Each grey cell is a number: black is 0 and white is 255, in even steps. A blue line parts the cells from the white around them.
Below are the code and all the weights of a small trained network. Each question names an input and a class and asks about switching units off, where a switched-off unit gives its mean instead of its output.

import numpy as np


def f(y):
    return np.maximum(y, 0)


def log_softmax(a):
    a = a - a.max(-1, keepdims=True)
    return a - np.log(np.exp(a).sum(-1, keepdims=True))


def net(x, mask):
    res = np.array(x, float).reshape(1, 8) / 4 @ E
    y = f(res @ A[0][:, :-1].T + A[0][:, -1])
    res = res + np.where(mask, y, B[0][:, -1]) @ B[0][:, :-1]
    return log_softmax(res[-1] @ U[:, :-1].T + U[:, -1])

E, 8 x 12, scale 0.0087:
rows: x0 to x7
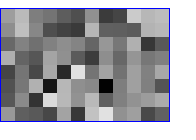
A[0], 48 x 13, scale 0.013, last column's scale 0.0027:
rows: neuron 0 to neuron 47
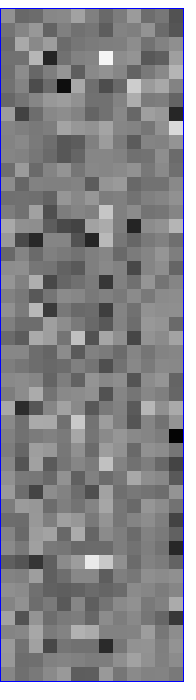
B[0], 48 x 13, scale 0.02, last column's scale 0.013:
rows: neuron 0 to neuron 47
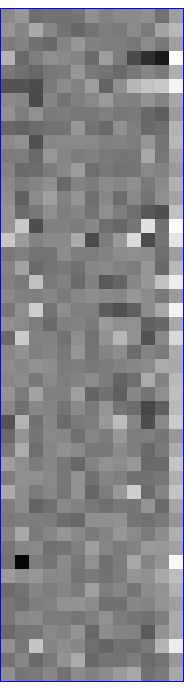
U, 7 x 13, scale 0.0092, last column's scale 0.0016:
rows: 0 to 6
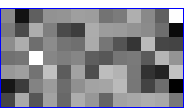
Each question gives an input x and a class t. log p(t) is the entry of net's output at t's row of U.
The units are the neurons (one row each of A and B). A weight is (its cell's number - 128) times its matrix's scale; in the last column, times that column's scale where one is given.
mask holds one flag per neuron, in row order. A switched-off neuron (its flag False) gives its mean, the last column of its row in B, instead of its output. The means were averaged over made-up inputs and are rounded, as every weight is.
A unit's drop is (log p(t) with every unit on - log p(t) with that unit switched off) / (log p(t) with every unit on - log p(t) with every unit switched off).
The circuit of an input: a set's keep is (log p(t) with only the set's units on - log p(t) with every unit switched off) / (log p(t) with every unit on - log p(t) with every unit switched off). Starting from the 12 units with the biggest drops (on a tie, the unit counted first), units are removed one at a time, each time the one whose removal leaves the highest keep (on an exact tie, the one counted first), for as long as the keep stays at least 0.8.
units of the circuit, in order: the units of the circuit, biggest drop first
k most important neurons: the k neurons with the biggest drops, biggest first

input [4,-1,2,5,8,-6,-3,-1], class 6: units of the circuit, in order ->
(neuron 5)
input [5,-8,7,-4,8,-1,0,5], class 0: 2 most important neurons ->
(neuron 39; neuron 5)
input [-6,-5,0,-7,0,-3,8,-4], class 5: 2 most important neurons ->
(neuron 39; neuron 3)
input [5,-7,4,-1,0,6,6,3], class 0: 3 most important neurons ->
(neuron 15; neuron 23; neuron 29)
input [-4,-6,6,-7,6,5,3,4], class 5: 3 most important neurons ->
(neuron 39; neuron 16; neuron 15)
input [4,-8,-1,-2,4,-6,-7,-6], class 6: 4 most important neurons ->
(neuron 5; neuron 3; neuron 42; neuron 14)
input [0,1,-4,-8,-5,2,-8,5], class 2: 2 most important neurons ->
(neuron 15; neuron 3)
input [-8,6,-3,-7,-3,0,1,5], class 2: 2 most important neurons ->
(neuron 15; neuron 5)
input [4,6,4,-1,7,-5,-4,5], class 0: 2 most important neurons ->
(neuron 3; neuron 5)
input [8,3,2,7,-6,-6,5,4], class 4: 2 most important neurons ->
(neuron 5; neuron 16)
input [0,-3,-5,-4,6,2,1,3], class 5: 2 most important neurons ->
(neuron 15; neuron 16)
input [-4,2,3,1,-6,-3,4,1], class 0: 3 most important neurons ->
(neuron 3; neuron 23; neuron 29)
